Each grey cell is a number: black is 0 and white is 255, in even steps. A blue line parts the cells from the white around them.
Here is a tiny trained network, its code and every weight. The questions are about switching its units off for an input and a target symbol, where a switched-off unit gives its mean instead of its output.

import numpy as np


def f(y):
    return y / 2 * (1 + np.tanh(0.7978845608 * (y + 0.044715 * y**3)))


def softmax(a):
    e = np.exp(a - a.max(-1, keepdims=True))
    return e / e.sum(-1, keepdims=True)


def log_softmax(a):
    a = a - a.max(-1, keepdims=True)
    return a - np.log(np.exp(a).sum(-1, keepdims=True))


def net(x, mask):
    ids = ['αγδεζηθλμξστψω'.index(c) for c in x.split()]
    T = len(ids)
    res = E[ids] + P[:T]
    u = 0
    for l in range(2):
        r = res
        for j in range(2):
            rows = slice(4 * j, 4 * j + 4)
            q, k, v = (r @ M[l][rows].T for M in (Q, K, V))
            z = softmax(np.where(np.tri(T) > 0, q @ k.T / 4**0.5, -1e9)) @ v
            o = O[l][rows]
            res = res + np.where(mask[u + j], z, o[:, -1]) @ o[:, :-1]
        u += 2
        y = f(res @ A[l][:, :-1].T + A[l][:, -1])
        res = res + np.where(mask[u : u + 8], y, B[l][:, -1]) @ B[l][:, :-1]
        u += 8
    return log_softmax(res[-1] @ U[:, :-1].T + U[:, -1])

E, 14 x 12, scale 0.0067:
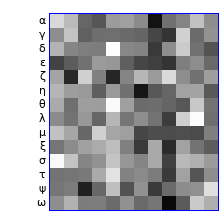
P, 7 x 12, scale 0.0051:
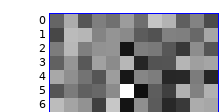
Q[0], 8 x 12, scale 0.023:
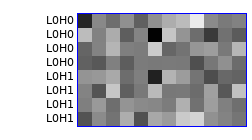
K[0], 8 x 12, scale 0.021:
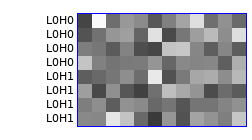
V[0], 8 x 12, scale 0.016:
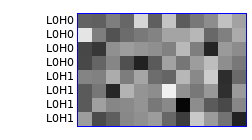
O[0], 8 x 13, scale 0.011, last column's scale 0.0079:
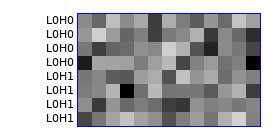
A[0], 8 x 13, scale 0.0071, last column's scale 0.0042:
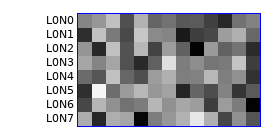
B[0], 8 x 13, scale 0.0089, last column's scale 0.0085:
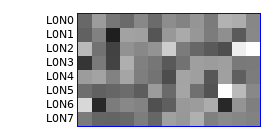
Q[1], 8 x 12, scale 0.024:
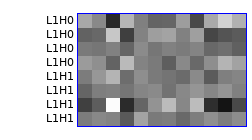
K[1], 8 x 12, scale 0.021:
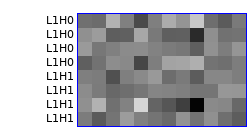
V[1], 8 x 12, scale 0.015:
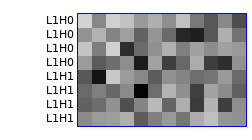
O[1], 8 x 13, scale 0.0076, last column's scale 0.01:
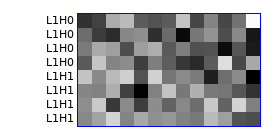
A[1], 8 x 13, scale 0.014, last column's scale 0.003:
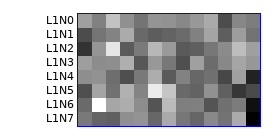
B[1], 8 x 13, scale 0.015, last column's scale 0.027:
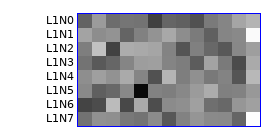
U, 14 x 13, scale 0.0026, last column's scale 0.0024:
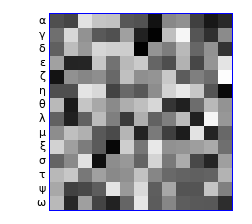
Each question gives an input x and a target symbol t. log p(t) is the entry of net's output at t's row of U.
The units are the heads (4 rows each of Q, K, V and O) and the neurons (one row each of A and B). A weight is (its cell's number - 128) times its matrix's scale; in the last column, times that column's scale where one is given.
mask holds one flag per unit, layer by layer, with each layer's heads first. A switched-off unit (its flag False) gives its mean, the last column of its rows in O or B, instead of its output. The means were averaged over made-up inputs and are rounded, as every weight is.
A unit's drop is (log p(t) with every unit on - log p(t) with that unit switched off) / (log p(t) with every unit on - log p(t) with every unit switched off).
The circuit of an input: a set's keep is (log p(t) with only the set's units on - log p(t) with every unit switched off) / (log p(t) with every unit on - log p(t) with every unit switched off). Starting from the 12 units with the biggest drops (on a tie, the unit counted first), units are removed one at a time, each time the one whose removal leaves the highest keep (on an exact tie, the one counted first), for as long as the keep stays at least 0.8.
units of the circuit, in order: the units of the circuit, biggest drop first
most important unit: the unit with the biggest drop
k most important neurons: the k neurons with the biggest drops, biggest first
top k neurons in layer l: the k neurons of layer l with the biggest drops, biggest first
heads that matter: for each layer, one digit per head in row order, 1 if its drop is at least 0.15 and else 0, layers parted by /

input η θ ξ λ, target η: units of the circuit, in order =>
(L0H1; L1H0; L1H1)
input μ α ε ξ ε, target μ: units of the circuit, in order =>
(L1H0; L0H0)
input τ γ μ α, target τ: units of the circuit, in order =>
(L0H1; L1N4; L1H1; L1H0)
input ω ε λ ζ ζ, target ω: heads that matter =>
11 / 11
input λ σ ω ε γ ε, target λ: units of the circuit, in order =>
(L1H0; L1N0; L0H1; L0H0)
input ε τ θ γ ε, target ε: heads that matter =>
10 / 11
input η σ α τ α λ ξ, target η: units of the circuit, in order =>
(L0H1; L1H0; L1N7)
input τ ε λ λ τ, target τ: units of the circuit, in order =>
(L0H1; L1H1; L1N4; L1H0)
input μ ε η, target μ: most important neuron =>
(L1N7)
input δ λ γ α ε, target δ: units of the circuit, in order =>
(L1H1; L0H1)
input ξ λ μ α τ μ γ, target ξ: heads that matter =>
01 / 11
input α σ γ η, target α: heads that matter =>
11 / 01
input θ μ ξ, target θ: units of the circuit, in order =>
(L1H0; L0H0; L1H1; L1N7)
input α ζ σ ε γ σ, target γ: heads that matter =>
10 / 10
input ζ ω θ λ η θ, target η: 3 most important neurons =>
(L1N5; L0N6; L1N6)
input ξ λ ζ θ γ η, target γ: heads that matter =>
10 / 01
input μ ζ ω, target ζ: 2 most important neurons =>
(L1N6; L1N2)
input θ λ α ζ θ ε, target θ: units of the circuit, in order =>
(L0H0; L1H1; L0N2)
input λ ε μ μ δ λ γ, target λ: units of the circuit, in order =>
(L0H1; L0H0; L1H0)
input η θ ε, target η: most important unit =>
L0H1
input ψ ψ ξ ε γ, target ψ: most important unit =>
L1H0
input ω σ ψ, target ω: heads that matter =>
01 / 01
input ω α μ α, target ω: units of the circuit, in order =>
(L0H1; L1H1)
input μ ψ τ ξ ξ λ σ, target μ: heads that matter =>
10 / 11
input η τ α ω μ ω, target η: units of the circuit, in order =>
(L0H1; L1H0; L1H1)
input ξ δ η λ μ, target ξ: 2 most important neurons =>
(L1N1; L1N7)
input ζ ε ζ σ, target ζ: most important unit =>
L1N2
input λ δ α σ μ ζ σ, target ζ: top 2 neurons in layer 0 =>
(L0N7; L0N5)
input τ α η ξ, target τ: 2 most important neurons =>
(L1N4; L1N1)
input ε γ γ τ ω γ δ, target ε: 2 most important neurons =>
(L1N3; L1N7)
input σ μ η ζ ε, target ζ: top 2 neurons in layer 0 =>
(L0N5; L0N7)
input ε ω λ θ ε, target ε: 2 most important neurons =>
(L1N3; L0N2)
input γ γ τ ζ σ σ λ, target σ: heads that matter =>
11 / 10
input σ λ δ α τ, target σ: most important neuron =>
(L1N1)
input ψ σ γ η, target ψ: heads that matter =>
11 / 11
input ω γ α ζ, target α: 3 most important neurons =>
(L1N6; L1N1; L1N2)
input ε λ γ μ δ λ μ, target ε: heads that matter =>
10 / 11
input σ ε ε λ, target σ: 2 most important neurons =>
(L1N7; L1N1)
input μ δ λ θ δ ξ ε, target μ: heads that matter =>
10 / 10
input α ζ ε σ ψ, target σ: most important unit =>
L0H0
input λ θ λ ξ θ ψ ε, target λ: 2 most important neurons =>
(L1N0; L0N2)
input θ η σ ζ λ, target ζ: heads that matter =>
10 / 10
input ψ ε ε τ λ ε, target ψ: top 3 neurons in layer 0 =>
(L0N1; L0N0; L0N3)
